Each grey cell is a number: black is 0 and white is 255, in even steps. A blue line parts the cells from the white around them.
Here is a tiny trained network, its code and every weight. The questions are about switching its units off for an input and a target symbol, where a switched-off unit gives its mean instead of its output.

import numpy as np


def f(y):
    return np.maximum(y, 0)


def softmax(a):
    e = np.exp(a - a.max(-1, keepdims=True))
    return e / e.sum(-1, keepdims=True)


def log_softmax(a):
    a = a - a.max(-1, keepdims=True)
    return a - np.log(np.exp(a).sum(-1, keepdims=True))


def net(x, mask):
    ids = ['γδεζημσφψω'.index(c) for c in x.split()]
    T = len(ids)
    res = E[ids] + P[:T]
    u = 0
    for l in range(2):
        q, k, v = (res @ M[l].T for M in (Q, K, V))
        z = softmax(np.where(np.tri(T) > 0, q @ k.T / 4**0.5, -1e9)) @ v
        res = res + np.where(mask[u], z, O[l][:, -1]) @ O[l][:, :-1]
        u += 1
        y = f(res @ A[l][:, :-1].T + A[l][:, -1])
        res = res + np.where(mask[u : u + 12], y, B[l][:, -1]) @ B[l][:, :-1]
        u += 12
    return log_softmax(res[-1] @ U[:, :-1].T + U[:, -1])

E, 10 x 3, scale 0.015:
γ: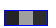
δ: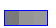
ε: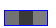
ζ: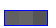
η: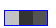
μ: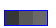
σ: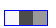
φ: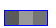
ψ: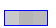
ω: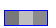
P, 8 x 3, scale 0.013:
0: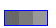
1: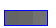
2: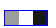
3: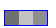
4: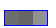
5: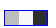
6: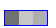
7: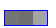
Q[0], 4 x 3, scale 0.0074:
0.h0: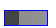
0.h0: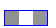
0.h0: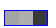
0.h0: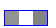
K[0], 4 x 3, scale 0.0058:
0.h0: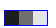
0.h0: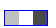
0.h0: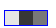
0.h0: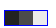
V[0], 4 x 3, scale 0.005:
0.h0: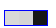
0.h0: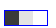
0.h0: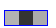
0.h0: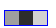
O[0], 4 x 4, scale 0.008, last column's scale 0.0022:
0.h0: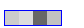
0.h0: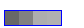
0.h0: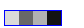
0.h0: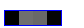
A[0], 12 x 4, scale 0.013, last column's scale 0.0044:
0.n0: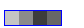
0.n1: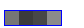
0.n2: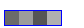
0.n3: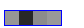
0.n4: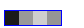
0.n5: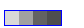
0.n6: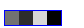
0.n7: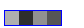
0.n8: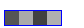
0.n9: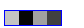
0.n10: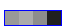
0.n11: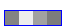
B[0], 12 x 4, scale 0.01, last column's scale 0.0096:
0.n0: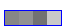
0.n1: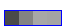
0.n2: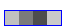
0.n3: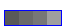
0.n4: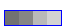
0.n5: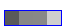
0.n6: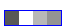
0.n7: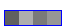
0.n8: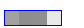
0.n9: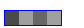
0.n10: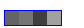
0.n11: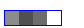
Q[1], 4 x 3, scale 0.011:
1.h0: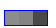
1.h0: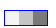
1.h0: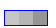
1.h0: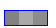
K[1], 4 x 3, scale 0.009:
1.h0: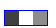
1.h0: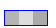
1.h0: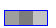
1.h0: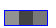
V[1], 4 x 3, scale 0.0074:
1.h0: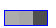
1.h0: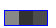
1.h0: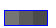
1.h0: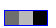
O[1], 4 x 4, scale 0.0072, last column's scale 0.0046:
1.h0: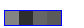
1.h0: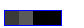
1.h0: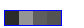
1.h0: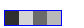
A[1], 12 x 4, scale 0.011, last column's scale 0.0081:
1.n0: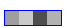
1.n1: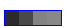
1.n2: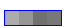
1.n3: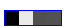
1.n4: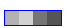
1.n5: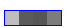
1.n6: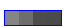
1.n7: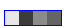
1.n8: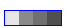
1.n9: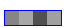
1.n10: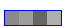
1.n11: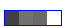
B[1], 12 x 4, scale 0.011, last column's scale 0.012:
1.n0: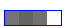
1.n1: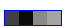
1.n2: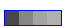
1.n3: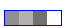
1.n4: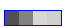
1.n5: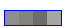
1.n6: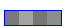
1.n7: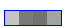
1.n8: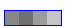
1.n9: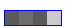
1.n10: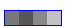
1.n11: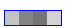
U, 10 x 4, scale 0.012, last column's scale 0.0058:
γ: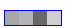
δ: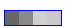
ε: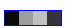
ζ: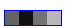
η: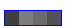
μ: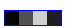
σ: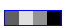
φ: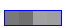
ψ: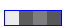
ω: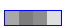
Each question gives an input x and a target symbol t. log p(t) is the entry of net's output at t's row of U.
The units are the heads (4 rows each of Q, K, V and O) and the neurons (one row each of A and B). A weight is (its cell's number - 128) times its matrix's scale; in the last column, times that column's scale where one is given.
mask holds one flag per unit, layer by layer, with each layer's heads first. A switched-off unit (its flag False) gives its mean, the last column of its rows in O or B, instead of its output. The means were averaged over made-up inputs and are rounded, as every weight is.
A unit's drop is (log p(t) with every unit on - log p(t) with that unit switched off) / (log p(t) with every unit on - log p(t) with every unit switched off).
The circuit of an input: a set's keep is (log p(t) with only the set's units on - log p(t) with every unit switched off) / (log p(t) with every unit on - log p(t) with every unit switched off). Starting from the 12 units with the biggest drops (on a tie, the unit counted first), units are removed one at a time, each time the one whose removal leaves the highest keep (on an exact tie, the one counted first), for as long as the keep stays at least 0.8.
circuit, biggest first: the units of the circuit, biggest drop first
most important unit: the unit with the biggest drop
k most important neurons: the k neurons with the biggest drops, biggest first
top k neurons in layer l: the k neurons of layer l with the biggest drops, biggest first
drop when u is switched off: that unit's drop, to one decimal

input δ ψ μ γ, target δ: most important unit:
0.h0
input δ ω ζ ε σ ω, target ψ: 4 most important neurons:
0.n11, 0.n6, 0.n4, 1.n7
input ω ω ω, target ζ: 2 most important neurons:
0.n11, 0.n4
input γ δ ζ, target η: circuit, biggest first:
1.h0, 1.n9
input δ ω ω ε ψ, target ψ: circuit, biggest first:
1.h0, 1.n7, 0.h0
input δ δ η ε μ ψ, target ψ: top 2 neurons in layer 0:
0.n11, 0.n6
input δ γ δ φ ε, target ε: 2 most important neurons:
1.n1, 0.n6
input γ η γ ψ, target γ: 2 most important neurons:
0.n11, 0.n10
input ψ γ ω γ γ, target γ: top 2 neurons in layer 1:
1.n1, 1.n4
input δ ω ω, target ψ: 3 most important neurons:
0.n11, 0.n6, 1.n7
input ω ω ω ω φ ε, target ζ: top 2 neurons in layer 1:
1.n3, 1.n0
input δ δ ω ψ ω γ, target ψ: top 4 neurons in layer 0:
0.n11, 0.n6, 0.n2, 0.n4
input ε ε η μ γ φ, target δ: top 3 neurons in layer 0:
0.n6, 0.n11, 0.n4
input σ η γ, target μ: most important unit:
0.n6
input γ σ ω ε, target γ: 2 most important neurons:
1.n4, 0.n11
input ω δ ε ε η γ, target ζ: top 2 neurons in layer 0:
0.n2, 0.n4
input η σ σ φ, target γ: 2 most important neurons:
1.n1, 0.n11
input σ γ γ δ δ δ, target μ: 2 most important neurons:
0.n6, 1.n4
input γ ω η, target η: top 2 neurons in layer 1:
1.n9, 1.n0
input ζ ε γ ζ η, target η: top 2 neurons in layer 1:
1.n1, 1.n3
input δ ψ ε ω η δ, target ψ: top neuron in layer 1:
1.n7
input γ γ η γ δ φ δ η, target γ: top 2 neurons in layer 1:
1.n3, 1.n11
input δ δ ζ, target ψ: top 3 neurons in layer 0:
0.n6, 0.n4, 0.n2
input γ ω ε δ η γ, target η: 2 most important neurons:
0.n11, 1.n9
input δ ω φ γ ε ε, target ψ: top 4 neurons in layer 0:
0.n6, 0.n4, 0.n11, 0.n2
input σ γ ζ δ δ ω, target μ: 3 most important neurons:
0.n11, 1.n4, 0.n6
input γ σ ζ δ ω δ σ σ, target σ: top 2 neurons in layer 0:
0.n9, 0.n7
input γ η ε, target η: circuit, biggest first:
1.h0
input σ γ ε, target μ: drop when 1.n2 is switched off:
0.1
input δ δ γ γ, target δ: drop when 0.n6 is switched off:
0.4
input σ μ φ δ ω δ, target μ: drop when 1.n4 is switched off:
0.4
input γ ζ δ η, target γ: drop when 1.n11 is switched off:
0.2
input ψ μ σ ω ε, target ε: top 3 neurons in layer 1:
1.n1, 1.n3, 1.n7
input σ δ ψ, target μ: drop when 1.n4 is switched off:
0.4
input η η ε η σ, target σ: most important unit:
1.n3
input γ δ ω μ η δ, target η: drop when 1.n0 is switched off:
0.2
